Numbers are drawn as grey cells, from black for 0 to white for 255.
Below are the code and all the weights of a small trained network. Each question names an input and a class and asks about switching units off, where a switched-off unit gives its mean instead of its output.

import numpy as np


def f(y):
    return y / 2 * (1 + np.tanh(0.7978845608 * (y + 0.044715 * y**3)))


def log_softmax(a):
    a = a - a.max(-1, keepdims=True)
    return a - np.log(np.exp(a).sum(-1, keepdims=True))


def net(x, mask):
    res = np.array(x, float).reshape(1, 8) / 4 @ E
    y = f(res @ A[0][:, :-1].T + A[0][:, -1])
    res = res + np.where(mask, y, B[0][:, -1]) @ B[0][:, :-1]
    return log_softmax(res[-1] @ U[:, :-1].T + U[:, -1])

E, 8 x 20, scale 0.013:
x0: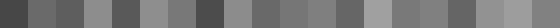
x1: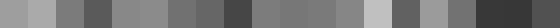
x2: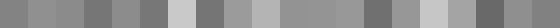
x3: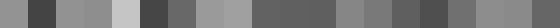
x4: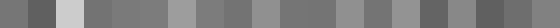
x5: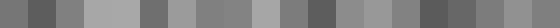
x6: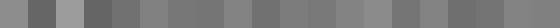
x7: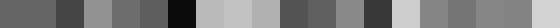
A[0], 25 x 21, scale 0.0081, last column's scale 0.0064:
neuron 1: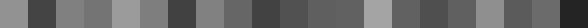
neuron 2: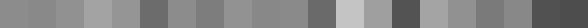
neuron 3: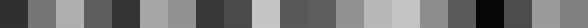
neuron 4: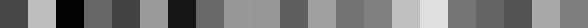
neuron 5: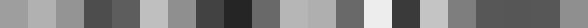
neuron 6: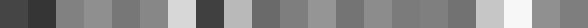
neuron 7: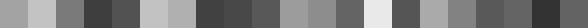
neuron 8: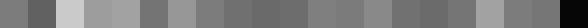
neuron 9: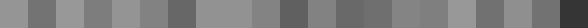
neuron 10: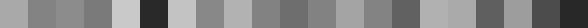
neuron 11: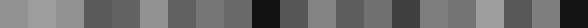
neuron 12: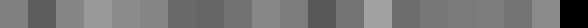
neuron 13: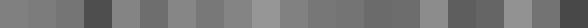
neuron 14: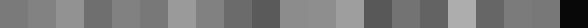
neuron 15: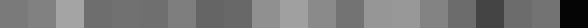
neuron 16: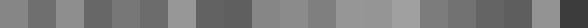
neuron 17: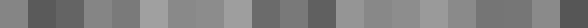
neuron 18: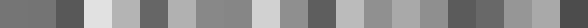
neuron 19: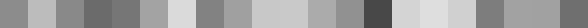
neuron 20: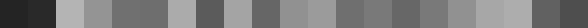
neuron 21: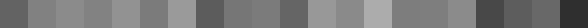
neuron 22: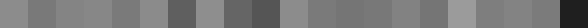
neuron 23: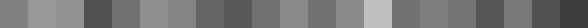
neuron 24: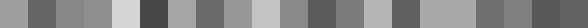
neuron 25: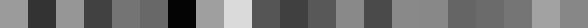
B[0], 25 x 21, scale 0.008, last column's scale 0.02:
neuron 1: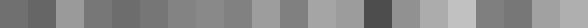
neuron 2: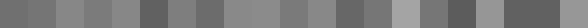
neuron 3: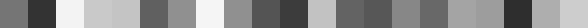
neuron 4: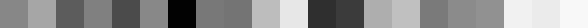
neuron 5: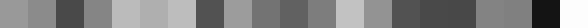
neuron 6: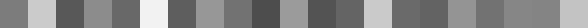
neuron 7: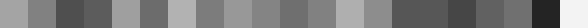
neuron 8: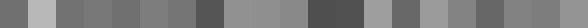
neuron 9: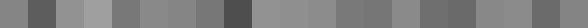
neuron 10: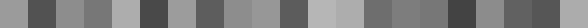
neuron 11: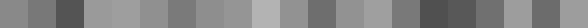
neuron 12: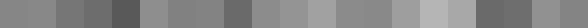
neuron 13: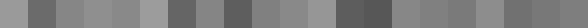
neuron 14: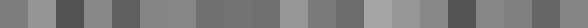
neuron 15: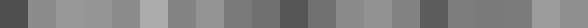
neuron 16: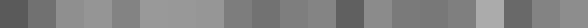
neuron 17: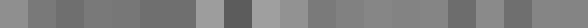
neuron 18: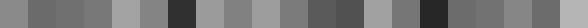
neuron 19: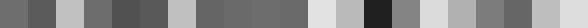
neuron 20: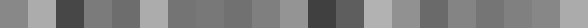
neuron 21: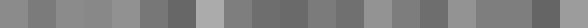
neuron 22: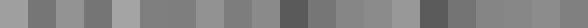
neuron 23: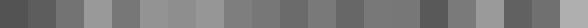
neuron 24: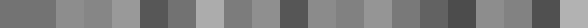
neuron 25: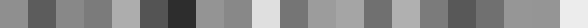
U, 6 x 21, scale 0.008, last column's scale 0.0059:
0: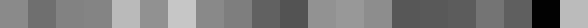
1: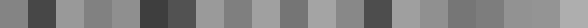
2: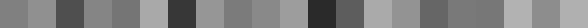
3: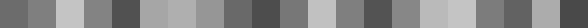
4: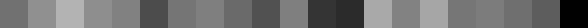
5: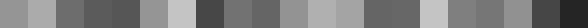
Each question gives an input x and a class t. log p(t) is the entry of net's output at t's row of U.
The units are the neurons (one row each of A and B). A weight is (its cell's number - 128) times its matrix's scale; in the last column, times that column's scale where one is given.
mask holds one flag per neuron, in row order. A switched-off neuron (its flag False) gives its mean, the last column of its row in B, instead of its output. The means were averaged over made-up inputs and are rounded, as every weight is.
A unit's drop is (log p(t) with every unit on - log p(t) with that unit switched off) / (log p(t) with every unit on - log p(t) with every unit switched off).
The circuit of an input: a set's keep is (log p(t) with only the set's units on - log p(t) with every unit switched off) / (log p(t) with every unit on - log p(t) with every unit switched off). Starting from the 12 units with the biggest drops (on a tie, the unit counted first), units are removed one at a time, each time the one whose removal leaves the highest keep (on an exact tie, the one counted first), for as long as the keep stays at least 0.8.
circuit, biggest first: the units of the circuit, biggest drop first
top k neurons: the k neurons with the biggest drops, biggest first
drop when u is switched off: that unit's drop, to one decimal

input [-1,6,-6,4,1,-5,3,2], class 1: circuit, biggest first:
(neuron 1)
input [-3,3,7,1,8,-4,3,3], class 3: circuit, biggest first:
(neuron 19; neuron 4; neuron 7)
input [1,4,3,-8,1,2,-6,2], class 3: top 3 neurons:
(neuron 19; neuron 25; neuron 3)
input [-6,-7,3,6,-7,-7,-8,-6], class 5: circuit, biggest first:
(neuron 3; neuron 19)
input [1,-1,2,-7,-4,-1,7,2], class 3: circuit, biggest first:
(neuron 19; neuron 25)
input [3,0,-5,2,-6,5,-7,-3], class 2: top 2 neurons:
(neuron 5; neuron 7)
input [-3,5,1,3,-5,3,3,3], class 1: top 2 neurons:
(neuron 6; neuron 4)
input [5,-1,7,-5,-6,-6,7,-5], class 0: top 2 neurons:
(neuron 5; neuron 7)
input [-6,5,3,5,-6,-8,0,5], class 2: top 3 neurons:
(neuron 4; neuron 19; neuron 3)
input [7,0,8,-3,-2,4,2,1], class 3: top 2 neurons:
(neuron 19; neuron 3)
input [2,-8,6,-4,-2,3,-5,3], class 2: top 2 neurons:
(neuron 18; neuron 6)
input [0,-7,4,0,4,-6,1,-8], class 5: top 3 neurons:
(neuron 19; neuron 3; neuron 18)
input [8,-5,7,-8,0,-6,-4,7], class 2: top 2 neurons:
(neuron 4; neuron 6)
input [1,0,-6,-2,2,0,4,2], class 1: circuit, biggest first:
(neuron 6)
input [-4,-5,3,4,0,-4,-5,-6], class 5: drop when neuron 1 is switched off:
-0.1
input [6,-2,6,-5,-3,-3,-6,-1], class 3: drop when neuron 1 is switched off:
-0.1
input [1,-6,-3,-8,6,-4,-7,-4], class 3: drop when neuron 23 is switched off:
0.0
